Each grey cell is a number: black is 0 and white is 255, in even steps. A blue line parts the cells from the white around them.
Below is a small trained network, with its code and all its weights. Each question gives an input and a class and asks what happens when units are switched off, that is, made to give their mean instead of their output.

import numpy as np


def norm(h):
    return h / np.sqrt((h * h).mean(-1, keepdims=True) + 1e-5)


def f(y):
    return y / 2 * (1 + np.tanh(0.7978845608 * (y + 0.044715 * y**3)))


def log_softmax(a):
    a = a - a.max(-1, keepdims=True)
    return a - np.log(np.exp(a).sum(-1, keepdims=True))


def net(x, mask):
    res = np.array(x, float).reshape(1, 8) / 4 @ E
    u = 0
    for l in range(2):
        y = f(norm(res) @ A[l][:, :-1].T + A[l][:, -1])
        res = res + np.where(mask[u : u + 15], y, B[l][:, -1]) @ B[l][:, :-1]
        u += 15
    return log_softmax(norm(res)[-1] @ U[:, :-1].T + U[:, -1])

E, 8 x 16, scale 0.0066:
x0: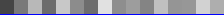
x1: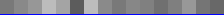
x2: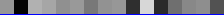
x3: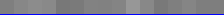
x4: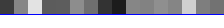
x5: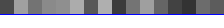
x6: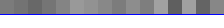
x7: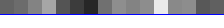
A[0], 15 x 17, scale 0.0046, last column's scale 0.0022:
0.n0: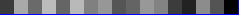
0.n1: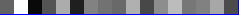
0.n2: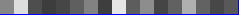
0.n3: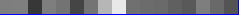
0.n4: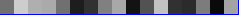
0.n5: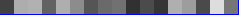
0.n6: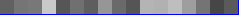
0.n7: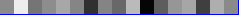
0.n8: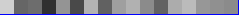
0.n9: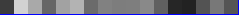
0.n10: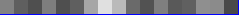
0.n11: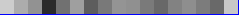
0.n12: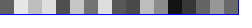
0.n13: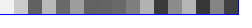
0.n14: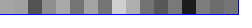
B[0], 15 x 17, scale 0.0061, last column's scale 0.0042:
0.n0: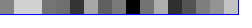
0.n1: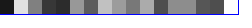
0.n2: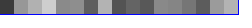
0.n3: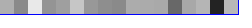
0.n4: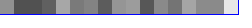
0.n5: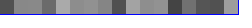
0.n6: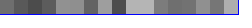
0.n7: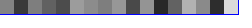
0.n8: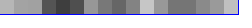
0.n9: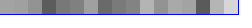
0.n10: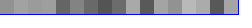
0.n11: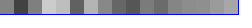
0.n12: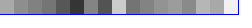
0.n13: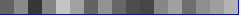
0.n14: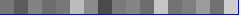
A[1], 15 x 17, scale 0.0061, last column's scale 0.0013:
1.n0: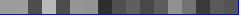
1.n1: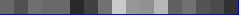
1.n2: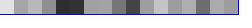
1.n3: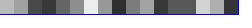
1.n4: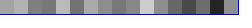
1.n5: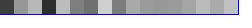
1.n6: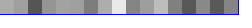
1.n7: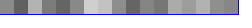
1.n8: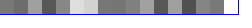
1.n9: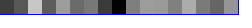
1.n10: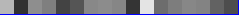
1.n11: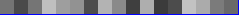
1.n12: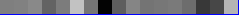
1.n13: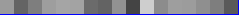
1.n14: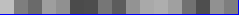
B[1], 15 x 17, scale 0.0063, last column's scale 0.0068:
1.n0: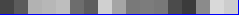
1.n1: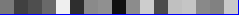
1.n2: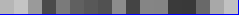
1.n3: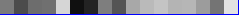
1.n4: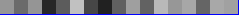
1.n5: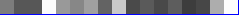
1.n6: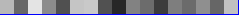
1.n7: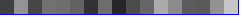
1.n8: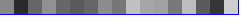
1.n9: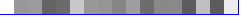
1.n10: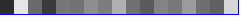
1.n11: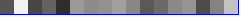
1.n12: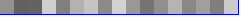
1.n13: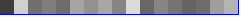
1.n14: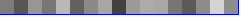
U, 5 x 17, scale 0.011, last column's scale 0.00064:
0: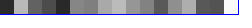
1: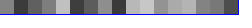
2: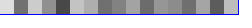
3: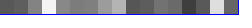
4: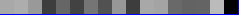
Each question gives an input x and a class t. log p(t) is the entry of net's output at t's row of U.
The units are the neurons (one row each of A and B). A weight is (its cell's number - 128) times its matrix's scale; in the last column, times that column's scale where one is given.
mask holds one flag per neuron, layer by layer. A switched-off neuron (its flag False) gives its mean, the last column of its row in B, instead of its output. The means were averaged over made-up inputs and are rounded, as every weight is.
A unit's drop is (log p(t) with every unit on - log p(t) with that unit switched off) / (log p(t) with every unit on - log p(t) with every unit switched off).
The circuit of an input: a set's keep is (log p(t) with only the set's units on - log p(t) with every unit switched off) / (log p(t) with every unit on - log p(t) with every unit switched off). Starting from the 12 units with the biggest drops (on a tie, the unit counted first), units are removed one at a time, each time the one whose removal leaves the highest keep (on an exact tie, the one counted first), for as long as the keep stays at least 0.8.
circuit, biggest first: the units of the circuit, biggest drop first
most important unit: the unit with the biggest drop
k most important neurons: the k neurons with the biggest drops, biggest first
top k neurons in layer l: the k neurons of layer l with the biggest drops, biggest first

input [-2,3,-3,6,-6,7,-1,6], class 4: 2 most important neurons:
[0.n0 0.n12]
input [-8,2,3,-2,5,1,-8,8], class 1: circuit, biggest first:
[1.n1]
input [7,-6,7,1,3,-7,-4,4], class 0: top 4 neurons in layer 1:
[1.n10 1.n11 1.n13 1.n0]
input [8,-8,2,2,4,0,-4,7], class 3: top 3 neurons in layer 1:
[1.n5 1.n3 1.n8]
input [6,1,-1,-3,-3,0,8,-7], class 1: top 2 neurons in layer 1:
[1.n3 1.n8]
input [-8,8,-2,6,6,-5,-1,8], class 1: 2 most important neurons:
[1.n1 1.n5]
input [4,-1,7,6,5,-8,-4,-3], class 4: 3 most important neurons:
[0.n8 1.n2 0.n7]
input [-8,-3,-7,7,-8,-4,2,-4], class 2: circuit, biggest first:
[0.n3 1.n6]
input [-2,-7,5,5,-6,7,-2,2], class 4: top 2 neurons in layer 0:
[0.n0 0.n12]
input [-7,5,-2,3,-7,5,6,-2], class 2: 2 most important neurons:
[0.n3 1.n6]
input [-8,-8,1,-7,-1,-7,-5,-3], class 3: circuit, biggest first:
[1.n0 0.n2]
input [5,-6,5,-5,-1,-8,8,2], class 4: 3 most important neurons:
[1.n2 0.n8 0.n7]
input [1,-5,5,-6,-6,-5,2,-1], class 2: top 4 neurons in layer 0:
[0.n3 0.n7 0.n1 0.n10]
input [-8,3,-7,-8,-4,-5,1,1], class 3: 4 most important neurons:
[1.n0 0.n2 1.n10 1.n11]
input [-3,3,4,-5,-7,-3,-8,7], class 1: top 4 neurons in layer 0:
[0.n4 0.n6 0.n7 0.n0]
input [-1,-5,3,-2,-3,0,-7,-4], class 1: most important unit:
1.n3
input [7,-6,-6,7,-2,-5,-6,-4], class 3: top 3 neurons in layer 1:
[1.n5 1.n10 1.n11]
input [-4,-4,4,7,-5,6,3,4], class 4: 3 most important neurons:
[0.n0 0.n12 1.n9]
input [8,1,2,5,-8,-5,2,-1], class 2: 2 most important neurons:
[1.n6 0.n3]
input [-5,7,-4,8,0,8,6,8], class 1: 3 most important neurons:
[1.n1 0.n4 0.n6]
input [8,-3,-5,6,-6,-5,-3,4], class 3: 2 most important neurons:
[1.n5 1.n9]
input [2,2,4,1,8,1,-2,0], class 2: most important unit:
1.n9
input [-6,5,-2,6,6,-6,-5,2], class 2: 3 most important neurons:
[1.n9 1.n5 0.n12]
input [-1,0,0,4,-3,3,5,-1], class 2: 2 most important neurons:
[0.n3 0.n14]
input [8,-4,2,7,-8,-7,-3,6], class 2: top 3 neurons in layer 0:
[0.n3 0.n10 0.n2]
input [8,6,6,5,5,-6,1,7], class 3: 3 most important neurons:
[1.n5 1.n3 0.n7]
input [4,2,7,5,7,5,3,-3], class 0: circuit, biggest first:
[1.n11]
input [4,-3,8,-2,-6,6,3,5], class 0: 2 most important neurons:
[1.n11 1.n10]
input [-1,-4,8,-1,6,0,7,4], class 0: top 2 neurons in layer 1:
[1.n10 1.n11]
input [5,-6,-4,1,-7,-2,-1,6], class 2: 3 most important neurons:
[1.n6 0.n3 1.n3]
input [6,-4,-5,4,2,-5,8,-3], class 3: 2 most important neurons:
[1.n5 1.n10]
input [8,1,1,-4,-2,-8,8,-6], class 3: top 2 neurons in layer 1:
[1.n5 1.n1]
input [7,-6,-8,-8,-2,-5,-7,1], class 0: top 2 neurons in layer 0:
[0.n1 0.n7]
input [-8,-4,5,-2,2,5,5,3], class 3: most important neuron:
[1.n0]
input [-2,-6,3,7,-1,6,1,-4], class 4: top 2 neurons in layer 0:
[0.n0 0.n12]
